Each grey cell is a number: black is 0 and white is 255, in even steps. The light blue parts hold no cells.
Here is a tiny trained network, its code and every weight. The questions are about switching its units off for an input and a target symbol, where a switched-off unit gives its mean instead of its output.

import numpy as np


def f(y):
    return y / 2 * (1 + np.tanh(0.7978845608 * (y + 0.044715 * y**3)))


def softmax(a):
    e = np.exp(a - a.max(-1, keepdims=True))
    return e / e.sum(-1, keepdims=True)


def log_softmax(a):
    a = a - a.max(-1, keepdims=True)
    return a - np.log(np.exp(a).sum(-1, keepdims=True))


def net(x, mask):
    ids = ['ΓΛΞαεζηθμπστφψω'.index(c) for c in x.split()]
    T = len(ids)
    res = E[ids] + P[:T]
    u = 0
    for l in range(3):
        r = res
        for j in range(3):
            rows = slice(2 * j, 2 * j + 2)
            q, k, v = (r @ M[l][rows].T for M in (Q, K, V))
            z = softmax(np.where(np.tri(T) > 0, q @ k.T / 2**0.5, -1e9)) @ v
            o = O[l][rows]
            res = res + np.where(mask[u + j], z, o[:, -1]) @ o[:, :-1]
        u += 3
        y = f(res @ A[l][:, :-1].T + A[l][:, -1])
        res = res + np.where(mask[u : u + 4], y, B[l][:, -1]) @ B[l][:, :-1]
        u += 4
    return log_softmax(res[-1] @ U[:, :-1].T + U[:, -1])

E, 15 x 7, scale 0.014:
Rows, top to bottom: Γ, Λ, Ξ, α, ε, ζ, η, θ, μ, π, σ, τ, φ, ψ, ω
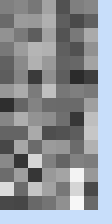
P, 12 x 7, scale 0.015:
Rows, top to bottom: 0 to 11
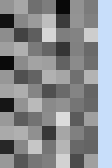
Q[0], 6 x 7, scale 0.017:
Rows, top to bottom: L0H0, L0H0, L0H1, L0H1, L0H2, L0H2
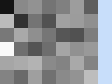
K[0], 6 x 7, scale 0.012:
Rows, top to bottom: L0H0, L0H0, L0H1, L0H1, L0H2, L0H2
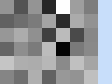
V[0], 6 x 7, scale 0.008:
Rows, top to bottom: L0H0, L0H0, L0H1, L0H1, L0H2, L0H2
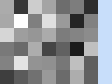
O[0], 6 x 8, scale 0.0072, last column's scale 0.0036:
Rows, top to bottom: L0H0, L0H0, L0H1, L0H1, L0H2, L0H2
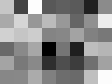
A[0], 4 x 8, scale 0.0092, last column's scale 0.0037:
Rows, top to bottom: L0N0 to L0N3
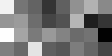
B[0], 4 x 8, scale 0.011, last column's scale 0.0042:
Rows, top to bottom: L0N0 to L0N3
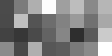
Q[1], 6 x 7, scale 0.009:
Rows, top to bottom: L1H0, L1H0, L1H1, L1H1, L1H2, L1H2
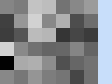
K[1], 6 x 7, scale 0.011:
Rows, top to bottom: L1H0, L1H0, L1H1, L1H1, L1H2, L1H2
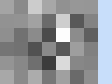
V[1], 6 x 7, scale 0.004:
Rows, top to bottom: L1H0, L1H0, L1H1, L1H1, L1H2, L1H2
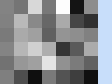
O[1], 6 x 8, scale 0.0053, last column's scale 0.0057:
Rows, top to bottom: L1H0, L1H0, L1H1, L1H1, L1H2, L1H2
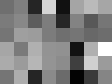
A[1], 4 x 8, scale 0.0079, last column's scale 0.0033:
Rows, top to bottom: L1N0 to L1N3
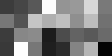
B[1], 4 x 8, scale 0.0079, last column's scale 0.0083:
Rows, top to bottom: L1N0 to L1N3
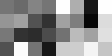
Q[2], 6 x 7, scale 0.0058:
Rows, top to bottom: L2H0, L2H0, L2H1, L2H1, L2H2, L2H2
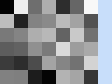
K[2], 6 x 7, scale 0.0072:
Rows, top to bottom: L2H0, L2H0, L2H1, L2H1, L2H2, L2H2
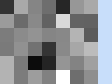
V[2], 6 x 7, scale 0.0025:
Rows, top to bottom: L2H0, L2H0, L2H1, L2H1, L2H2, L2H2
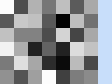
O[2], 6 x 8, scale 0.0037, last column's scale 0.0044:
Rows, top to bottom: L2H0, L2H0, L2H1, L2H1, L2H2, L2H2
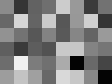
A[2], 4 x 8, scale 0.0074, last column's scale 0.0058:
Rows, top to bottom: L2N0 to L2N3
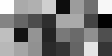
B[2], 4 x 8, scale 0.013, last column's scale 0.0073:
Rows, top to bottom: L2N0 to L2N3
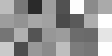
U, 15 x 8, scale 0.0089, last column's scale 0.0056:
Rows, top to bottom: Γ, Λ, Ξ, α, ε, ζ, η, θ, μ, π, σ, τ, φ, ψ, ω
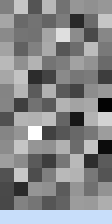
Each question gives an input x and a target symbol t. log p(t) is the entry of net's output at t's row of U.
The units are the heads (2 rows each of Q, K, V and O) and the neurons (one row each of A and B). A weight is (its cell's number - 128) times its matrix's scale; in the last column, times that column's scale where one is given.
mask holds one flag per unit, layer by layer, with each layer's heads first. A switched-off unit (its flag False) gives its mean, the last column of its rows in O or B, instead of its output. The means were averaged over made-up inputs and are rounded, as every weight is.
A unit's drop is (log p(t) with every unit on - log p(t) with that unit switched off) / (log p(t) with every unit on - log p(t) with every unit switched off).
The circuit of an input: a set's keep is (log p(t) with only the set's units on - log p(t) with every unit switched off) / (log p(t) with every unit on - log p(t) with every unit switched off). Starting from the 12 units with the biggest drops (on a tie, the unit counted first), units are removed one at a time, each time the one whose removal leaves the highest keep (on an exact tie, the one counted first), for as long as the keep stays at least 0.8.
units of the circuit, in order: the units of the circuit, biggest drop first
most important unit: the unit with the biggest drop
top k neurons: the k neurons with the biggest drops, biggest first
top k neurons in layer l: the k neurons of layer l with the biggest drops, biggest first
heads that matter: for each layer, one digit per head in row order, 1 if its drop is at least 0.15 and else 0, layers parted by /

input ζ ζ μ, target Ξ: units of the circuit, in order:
L1N0
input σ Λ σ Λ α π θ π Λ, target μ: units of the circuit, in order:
L1N2; L2N3
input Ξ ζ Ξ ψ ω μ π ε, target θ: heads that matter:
010 / 000 / 000
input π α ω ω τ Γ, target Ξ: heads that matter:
000 / 000 / 000
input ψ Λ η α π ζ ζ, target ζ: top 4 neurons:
L1N3; L0N1; L0N0; L0N3
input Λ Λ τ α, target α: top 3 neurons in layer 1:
L1N0; L1N3; L1N1
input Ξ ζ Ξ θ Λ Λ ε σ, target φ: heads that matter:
100 / 000 / 000
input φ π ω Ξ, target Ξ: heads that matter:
000 / 000 / 000
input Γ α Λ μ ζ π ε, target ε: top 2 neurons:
L1N0; L2N3
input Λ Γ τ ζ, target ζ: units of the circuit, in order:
L0N1; L1N3
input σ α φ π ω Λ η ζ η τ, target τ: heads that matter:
000 / 100 / 010
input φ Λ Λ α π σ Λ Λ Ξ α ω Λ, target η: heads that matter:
100 / 100 / 000
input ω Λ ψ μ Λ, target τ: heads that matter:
110 / 000 / 000
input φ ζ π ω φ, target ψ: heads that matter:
110 / 000 / 000
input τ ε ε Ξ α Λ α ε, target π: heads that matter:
010 / 000 / 000
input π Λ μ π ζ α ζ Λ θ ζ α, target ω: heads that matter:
010 / 000 / 000
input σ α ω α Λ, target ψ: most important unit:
L0H0
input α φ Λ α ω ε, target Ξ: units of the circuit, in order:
L1N0; L0H1
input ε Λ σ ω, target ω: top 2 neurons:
L0N1; L1N0
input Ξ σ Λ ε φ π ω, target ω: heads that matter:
100 / 000 / 000
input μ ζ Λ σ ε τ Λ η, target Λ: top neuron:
L0N3
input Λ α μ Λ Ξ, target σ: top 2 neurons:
L1N3; L0N0
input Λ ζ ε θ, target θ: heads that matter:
010 / 000 / 000
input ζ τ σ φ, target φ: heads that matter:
000 / 000 / 000
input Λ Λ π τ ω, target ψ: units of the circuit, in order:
L0H1; L0H0
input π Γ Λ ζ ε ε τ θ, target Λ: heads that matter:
100 / 000 / 000
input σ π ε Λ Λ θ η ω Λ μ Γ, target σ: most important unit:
L0H0
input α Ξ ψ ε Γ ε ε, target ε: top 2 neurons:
L1N0; L2N0
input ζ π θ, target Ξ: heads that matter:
001 / 000 / 000
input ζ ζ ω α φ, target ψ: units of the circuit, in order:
L0H0; L0H1; L1N3
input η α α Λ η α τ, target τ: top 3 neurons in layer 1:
L1N3; L1N0; L1N1
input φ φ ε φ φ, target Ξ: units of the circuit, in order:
L0H1; L1N0
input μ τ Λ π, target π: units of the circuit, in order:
L0H1; L0N3
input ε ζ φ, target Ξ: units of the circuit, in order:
L1N0
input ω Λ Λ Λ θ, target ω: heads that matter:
100 / 000 / 000
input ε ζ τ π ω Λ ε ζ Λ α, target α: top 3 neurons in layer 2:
L2N0; L2N2; L2N3
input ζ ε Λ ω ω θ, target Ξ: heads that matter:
011 / 000 / 000
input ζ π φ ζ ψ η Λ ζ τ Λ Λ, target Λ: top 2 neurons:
L2N2; L0N3
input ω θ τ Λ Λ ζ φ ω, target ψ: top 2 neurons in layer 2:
L2N1; L2N3
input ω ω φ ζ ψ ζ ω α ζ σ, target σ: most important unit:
L1N0
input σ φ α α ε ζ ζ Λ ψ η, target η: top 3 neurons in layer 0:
L0N2; L0N0; L0N3
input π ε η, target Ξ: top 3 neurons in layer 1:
L1N0; L1N3; L1N2
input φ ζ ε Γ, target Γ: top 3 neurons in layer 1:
L1N0; L1N2; L1N3
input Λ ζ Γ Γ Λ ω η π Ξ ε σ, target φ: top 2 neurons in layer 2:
L2N3; L2N1
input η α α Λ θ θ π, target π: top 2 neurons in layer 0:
L0N0; L0N2
